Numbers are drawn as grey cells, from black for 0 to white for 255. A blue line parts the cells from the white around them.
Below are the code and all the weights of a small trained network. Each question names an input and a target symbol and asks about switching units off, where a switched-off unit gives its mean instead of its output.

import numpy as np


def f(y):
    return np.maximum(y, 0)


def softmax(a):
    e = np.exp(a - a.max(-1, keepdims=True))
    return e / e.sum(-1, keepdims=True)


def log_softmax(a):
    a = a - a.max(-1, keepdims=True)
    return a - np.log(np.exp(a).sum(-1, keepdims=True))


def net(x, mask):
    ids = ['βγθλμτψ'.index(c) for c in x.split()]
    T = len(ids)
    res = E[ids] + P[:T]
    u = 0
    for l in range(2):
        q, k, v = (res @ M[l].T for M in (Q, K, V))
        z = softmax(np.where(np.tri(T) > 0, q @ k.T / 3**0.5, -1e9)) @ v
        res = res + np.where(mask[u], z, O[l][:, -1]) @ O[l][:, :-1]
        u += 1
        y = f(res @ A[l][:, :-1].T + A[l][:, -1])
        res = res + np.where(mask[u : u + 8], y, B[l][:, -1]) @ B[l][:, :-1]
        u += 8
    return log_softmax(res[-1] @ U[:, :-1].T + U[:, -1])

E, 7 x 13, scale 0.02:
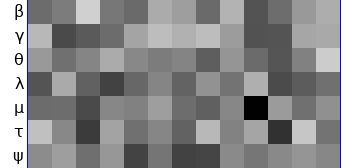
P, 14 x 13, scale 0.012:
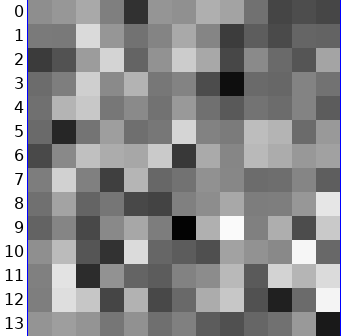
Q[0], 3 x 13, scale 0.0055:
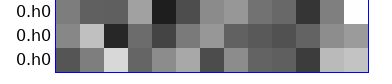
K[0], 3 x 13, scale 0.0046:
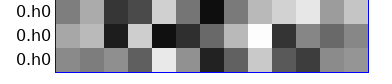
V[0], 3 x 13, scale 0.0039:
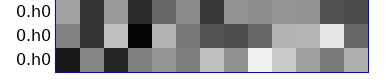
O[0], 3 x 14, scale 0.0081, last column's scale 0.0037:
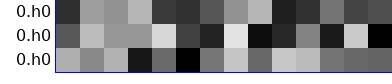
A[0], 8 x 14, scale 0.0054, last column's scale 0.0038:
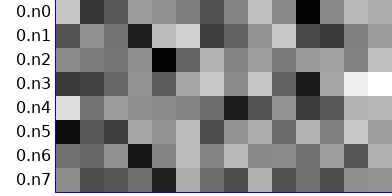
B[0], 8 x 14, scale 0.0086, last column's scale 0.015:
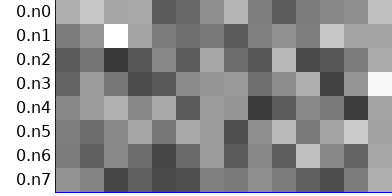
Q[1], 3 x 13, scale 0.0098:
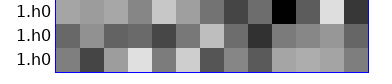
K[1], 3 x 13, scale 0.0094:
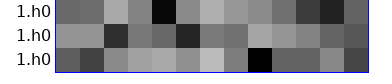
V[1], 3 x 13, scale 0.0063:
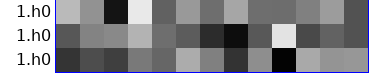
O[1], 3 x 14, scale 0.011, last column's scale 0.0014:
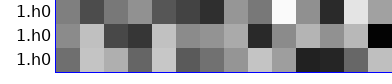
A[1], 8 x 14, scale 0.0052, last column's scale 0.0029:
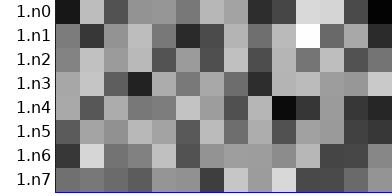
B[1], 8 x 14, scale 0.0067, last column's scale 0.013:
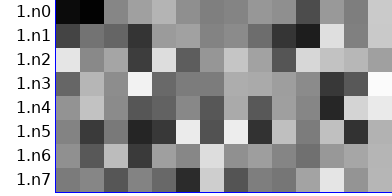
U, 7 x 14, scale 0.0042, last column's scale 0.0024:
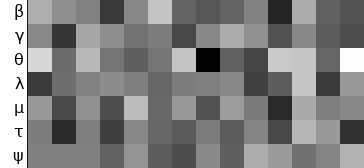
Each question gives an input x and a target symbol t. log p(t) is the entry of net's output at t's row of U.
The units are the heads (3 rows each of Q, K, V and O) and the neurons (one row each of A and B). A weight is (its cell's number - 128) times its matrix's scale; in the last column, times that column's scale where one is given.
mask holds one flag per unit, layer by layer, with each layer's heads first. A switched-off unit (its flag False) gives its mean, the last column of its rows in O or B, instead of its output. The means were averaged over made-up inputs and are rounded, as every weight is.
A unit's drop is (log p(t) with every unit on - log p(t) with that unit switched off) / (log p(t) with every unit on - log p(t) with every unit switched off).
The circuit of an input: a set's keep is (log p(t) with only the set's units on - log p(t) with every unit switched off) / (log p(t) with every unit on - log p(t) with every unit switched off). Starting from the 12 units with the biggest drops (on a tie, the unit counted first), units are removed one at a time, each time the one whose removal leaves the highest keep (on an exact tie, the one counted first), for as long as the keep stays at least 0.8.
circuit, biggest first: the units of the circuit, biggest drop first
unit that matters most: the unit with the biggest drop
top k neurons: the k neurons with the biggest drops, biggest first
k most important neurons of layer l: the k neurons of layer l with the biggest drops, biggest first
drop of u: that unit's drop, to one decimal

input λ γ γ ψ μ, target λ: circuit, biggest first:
(1.h0, 1.n0, 0.n1)
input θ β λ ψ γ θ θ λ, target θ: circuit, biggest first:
(0.n1, 1.h0)
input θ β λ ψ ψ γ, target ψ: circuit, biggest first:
(1.h0, 0.n3, 1.n3)
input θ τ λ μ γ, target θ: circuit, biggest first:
(1.h0, 0.n6)
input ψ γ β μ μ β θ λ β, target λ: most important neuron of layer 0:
(0.n4)
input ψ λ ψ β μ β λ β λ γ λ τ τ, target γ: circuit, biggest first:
(1.h0, 0.n0)
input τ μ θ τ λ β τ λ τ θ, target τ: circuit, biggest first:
(1.h0, 1.n1, 0.n3)
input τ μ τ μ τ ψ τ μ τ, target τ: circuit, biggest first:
(1.h0, 1.n1)
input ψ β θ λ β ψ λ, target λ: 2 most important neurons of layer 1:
(1.n0, 1.n3)
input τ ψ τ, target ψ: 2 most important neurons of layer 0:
(0.n3, 0.n0)
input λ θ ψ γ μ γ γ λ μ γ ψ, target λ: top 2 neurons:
(0.n3, 1.n0)
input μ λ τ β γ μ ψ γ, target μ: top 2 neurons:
(0.n7, 1.n6)
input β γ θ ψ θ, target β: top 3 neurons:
(0.n4, 1.n5, 1.n4)
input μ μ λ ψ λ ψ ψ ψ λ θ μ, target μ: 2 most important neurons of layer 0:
(0.n7, 0.n3)
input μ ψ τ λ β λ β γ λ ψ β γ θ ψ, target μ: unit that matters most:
0.n3
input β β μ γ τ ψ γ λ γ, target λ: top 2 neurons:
(0.n3, 0.n1)
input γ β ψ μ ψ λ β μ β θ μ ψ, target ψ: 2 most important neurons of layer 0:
(0.n2, 0.n0)
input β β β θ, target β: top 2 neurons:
(1.n5, 1.n4)
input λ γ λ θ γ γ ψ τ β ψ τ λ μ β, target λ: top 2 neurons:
(1.n0, 1.n3)
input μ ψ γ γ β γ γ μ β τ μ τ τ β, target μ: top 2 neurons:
(0.n7, 1.n6)
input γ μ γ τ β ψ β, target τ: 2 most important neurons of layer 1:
(1.n1, 1.n3)
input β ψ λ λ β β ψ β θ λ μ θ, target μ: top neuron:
(0.n2)
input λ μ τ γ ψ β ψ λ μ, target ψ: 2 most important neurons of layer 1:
(1.n3, 1.n1)
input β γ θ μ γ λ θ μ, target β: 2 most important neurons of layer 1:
(1.n4, 1.n5)
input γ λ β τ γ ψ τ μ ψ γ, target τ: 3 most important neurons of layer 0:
(0.n7, 0.n3, 0.n5)
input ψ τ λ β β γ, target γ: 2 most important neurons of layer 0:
(0.n4, 0.n1)
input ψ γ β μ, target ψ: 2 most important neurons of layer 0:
(0.n7, 0.n2)
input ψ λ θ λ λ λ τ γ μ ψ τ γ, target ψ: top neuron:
(1.n3)
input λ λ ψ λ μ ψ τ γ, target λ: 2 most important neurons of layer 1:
(1.n0, 1.n3)
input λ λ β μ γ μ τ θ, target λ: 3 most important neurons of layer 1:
(1.n0, 1.n3, 1.n4)
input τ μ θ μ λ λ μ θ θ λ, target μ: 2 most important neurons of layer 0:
(0.n5, 0.n0)
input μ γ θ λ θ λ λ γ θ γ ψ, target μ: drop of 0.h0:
0.2
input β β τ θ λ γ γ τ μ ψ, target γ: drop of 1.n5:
0.0
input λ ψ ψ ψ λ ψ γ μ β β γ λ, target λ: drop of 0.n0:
0.2
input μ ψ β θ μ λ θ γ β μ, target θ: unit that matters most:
0.n5
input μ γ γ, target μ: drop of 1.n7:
0.2
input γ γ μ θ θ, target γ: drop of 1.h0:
1.2
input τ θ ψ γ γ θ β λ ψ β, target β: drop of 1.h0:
1.0
